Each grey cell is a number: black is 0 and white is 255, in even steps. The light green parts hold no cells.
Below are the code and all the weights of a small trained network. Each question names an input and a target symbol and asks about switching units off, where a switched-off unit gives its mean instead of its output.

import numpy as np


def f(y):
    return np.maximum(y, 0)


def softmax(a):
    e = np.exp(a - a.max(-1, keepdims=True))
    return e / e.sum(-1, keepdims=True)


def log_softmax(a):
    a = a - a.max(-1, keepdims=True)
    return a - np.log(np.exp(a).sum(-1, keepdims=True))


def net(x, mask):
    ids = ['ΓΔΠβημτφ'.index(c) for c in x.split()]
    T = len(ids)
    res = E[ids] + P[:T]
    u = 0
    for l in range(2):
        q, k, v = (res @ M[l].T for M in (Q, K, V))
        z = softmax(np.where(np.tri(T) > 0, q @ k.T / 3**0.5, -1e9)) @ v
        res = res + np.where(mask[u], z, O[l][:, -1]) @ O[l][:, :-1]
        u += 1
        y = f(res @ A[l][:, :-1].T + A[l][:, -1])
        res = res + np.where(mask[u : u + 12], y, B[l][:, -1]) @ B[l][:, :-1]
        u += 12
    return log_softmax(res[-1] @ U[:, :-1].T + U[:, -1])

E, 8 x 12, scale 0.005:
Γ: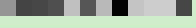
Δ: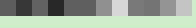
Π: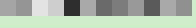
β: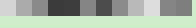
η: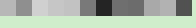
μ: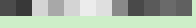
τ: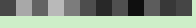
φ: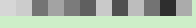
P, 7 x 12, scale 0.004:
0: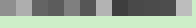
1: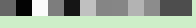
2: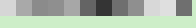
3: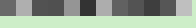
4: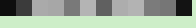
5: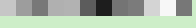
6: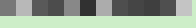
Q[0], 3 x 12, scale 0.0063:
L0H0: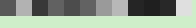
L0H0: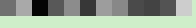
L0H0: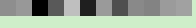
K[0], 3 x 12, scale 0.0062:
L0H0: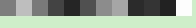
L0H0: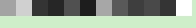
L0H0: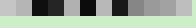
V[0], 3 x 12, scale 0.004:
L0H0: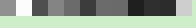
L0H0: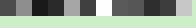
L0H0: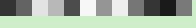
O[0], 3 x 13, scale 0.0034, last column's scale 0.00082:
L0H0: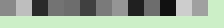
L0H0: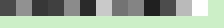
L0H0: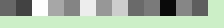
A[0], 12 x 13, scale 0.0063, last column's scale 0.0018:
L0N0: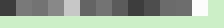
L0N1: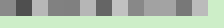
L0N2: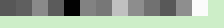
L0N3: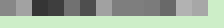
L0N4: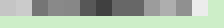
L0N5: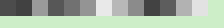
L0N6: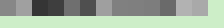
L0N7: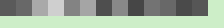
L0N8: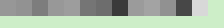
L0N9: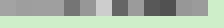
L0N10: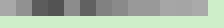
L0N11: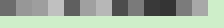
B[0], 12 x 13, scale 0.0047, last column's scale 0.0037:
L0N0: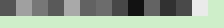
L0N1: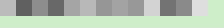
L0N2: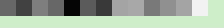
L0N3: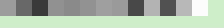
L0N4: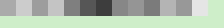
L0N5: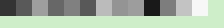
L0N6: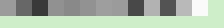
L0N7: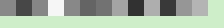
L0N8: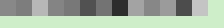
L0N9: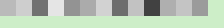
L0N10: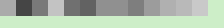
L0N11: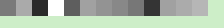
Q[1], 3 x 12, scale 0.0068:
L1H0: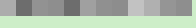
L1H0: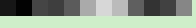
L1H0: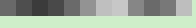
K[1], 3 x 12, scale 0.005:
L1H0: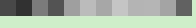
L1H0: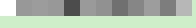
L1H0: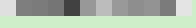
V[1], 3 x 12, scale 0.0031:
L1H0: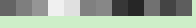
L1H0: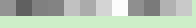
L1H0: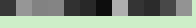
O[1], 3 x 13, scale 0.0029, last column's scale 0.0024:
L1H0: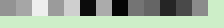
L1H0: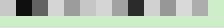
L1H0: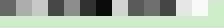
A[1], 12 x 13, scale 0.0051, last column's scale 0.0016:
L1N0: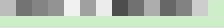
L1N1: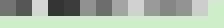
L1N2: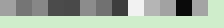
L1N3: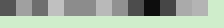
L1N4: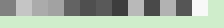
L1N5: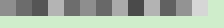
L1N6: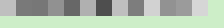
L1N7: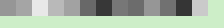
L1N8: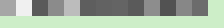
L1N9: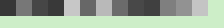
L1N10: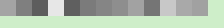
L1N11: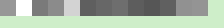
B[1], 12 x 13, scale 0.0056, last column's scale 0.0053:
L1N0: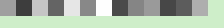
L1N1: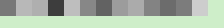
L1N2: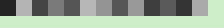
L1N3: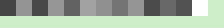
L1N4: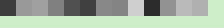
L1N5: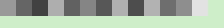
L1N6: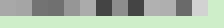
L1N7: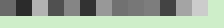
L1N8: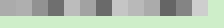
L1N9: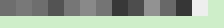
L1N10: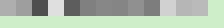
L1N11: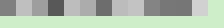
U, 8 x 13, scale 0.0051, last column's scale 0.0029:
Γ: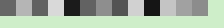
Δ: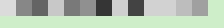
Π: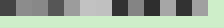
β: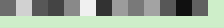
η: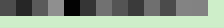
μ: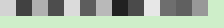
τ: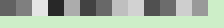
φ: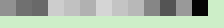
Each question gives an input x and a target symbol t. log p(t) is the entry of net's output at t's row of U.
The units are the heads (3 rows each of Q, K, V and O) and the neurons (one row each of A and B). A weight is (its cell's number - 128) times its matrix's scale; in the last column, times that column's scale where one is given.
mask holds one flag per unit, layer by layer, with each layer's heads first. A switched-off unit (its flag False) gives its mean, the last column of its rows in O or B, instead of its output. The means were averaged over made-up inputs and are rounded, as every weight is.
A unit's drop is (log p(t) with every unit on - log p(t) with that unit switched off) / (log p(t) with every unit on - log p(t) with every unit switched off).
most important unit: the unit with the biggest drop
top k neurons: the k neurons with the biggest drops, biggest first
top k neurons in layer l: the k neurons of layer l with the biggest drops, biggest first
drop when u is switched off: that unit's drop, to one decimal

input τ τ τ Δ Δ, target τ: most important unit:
L1N1
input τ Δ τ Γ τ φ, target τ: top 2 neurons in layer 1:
[L1N4, L1N11]
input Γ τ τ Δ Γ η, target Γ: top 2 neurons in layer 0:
[L0N8, L0N4]
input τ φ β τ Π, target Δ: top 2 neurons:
[L0N7, L0N1]
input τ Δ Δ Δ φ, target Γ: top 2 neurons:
[L0N11, L0N9]
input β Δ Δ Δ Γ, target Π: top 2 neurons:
[L1N2, L0N8]
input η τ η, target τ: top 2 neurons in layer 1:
[L1N7, L1N4]
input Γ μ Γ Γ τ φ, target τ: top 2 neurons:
[L0N4, L1N4]
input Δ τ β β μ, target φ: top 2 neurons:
[L0N7, L0N1]
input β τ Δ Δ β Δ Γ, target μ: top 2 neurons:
[L1N0, L0N2]
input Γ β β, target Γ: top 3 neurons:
[L1N2, L1N4, L0N8]
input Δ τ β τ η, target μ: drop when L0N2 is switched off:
0.2
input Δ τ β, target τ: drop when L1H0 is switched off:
0.8
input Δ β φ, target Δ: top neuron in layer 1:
[L1N10]
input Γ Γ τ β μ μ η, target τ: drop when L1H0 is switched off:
0.1
